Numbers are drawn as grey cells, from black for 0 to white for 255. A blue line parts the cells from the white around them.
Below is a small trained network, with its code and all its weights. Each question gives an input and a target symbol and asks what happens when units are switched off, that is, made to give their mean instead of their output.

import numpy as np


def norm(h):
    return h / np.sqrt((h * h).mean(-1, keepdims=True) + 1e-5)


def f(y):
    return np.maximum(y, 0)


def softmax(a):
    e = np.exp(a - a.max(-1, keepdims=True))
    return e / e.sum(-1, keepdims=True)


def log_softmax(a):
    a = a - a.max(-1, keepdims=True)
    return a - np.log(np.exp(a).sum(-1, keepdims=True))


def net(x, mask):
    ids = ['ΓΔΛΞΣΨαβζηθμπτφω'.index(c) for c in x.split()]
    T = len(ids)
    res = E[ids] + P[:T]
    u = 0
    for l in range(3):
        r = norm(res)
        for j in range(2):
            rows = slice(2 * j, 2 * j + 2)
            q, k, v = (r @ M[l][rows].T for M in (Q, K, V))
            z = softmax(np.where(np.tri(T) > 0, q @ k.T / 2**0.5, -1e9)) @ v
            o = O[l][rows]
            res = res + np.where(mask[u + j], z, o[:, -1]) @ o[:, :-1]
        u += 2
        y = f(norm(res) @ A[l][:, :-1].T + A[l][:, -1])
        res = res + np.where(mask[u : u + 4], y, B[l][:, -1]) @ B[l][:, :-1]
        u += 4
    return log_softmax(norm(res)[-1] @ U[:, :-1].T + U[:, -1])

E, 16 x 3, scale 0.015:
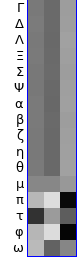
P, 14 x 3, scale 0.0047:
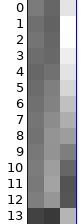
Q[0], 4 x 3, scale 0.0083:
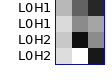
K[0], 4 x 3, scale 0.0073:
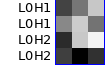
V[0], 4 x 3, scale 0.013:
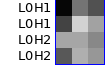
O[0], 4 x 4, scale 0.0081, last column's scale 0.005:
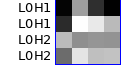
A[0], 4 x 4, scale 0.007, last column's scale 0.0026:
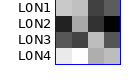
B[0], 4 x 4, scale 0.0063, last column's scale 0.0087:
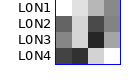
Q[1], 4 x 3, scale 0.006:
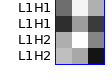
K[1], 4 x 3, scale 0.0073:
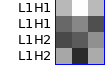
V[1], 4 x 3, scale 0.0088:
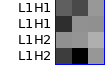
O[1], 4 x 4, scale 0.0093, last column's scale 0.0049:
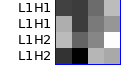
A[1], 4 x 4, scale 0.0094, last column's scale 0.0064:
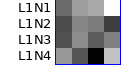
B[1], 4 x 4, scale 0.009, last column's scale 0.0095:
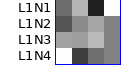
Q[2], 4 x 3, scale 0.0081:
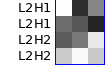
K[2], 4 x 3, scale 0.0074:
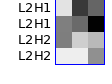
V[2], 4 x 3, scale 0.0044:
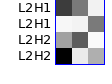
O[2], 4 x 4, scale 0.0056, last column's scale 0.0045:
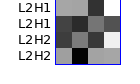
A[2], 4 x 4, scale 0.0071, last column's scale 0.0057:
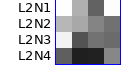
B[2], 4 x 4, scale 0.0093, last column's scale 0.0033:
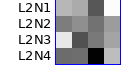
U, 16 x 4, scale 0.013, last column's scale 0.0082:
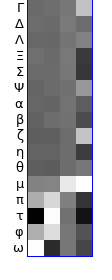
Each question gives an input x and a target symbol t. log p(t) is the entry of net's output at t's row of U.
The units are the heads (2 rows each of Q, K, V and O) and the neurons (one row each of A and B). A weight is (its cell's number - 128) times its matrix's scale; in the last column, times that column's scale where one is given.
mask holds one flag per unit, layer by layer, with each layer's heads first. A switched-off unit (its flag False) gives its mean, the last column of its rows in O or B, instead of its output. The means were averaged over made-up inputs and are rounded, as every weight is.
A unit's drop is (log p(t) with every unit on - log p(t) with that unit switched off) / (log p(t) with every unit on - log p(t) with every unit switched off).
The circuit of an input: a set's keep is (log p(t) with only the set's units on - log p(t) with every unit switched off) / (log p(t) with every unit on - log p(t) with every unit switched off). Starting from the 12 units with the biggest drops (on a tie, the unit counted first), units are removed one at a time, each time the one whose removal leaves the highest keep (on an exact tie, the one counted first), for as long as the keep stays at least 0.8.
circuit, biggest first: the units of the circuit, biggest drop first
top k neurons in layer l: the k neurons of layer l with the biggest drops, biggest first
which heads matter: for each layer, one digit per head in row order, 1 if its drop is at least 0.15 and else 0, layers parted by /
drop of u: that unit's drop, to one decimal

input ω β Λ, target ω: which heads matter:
10 / 00 / 00
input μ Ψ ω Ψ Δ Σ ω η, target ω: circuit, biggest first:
[L0H1]
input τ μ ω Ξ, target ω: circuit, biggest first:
[L0H1, L0N4]
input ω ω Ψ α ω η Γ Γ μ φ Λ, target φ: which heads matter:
00 / 11 / 01
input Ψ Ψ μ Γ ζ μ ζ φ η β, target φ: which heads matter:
00 / 01 / 10
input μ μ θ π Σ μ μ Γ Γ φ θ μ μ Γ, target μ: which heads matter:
11 / 00 / 11
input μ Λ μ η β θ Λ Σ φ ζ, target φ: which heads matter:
00 / 01 / 00
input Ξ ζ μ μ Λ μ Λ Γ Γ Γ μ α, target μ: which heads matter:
01 / 00 / 00
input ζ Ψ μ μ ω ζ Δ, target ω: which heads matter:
10 / 00 / 10
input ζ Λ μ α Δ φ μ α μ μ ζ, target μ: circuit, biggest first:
[L0N4, L0H2]
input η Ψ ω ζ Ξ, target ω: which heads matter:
10 / 00 / 10
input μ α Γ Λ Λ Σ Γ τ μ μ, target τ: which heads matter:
10 / 00 / 00
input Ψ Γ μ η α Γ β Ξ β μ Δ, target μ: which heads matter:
01 / 00 / 10
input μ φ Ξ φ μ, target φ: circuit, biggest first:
[L1H2]
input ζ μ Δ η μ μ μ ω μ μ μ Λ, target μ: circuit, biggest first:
[L0N4, L0H2]
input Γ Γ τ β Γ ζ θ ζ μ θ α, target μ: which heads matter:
01 / 00 / 11
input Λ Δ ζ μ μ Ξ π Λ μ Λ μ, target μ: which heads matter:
00 / 00 / 00
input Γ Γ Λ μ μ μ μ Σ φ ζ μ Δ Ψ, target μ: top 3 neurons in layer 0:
[L0N4, L0N1, L0N3]
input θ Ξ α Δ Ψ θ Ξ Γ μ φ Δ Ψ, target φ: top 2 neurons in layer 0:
[L0N4, L0N3]
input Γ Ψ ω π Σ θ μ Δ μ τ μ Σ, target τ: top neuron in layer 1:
[L1N1]
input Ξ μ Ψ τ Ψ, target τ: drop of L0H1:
0.9
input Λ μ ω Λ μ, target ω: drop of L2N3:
0.2
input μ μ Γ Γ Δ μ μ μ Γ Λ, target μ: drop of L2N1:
-0.1
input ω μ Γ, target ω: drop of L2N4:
-0.1
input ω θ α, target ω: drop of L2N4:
0.0
